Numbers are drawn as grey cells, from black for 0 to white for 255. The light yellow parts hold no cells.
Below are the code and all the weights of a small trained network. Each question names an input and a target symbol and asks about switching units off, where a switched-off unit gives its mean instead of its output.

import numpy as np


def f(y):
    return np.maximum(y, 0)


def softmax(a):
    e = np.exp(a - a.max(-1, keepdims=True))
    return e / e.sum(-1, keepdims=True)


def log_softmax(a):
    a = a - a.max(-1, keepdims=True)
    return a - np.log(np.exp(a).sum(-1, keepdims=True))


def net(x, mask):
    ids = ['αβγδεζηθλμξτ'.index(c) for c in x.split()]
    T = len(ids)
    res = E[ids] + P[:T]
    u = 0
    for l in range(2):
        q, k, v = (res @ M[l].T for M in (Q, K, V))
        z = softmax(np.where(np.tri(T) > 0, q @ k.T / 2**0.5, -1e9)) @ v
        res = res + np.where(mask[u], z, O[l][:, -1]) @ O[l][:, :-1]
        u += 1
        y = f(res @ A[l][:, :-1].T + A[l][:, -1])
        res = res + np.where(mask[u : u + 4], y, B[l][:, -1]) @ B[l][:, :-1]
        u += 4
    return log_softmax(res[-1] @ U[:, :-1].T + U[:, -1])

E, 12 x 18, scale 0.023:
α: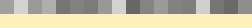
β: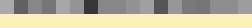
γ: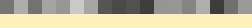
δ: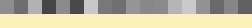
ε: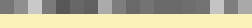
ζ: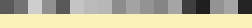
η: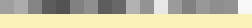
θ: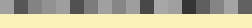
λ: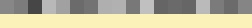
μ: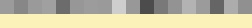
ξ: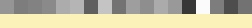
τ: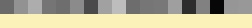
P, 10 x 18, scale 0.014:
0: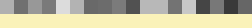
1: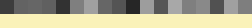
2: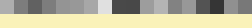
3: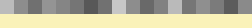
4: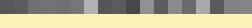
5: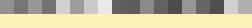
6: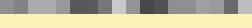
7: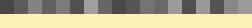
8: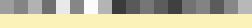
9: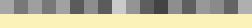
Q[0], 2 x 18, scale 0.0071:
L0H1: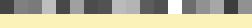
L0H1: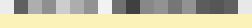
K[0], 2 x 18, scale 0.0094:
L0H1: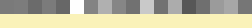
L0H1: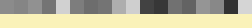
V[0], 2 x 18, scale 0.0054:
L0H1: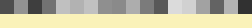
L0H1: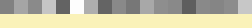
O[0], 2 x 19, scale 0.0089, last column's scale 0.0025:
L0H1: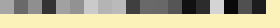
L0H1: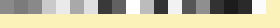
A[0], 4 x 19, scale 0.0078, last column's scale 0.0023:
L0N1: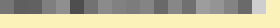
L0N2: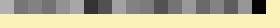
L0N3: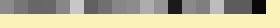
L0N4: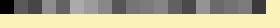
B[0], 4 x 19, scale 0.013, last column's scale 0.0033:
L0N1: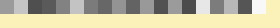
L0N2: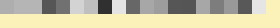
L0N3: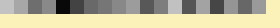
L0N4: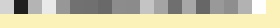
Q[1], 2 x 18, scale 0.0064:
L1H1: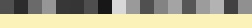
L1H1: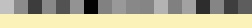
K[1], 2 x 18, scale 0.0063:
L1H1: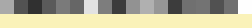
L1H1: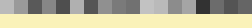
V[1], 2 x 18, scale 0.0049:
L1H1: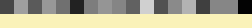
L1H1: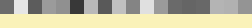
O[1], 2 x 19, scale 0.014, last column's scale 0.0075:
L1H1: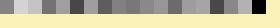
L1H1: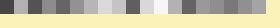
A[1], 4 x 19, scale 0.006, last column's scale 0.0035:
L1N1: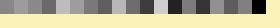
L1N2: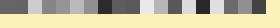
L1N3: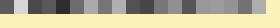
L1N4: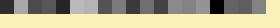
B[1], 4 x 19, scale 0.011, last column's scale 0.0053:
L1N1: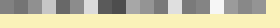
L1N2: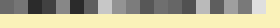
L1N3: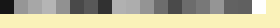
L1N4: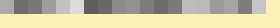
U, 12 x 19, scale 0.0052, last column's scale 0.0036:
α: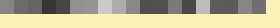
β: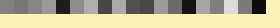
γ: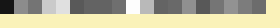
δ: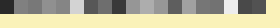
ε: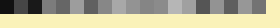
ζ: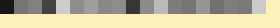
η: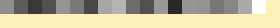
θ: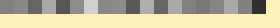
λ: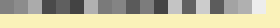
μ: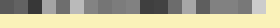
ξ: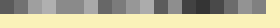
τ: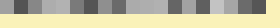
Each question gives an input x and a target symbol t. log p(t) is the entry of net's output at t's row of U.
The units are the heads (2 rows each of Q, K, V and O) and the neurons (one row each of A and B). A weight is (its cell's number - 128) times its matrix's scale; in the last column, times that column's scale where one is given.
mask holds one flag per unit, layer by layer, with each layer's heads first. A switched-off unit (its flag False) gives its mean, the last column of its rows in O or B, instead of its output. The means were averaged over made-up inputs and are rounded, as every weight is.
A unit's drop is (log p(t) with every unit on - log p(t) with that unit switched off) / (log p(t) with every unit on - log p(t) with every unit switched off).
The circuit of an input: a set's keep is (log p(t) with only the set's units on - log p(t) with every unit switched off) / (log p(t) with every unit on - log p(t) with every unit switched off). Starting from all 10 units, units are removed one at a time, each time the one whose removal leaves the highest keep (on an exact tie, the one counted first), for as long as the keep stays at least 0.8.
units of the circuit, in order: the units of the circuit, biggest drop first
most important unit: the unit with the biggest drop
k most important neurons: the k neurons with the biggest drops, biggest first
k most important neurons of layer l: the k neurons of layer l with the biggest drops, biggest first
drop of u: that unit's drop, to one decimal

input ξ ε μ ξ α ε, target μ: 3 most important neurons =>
(L0N1, L0N4, L0N2)
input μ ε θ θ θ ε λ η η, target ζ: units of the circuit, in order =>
(L1H1, L0N1, L0N4)
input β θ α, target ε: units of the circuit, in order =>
(L0N2, L1H1)
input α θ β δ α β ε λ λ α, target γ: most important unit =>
L1N3
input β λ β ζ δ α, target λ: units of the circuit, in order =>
(L1H1, L0N4)
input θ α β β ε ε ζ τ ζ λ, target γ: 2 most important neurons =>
(L1N3, L0N1)
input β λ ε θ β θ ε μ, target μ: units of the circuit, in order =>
(L0N4, L1H1, L1N4)
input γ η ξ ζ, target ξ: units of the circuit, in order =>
(L0H1, L1N2)
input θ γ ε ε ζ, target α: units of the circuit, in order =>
(L1N2, L0N4, L0H1)
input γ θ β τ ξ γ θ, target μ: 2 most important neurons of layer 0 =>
(L0N2, L0N4)
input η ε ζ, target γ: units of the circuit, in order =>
(L0H1, L1H1)
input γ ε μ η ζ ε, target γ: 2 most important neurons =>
(L0N2, L0N1)
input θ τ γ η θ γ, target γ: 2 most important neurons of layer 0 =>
(L0N4, L0N2)
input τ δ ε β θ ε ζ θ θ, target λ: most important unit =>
L1H1
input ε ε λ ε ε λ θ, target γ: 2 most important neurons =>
(L1N3, L0N4)
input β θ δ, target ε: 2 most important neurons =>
(L0N2, L0N4)
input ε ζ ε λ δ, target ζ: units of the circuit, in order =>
(L0H1, L1H1, L1N3)
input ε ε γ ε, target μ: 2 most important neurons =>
(L0N4, L0N1)
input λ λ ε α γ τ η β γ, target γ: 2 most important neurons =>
(L0N4, L0N1)
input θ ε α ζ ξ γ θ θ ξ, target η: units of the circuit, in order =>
(L0H1)
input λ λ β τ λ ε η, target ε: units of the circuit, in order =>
(L1H1, L0N1)
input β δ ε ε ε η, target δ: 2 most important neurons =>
(L0N4, L1N2)
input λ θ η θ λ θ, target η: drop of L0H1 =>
1.0
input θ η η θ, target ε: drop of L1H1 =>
0.9
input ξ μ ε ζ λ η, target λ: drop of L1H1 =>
0.9
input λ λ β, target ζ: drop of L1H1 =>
0.6
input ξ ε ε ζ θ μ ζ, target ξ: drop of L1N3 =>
0.0
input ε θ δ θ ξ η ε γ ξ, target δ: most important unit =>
L0H1
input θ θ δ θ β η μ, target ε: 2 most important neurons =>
(L0N1, L1N3)
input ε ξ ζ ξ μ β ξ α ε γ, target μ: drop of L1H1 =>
0.4
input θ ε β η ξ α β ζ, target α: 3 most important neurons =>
(L1N2, L0N4, L1N3)
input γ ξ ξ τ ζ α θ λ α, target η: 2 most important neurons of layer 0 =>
(L0N2, L0N1)
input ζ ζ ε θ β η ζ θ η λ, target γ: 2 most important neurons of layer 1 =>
(L1N3, L1N4)
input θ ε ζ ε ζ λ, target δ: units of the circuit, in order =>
(L0H1)
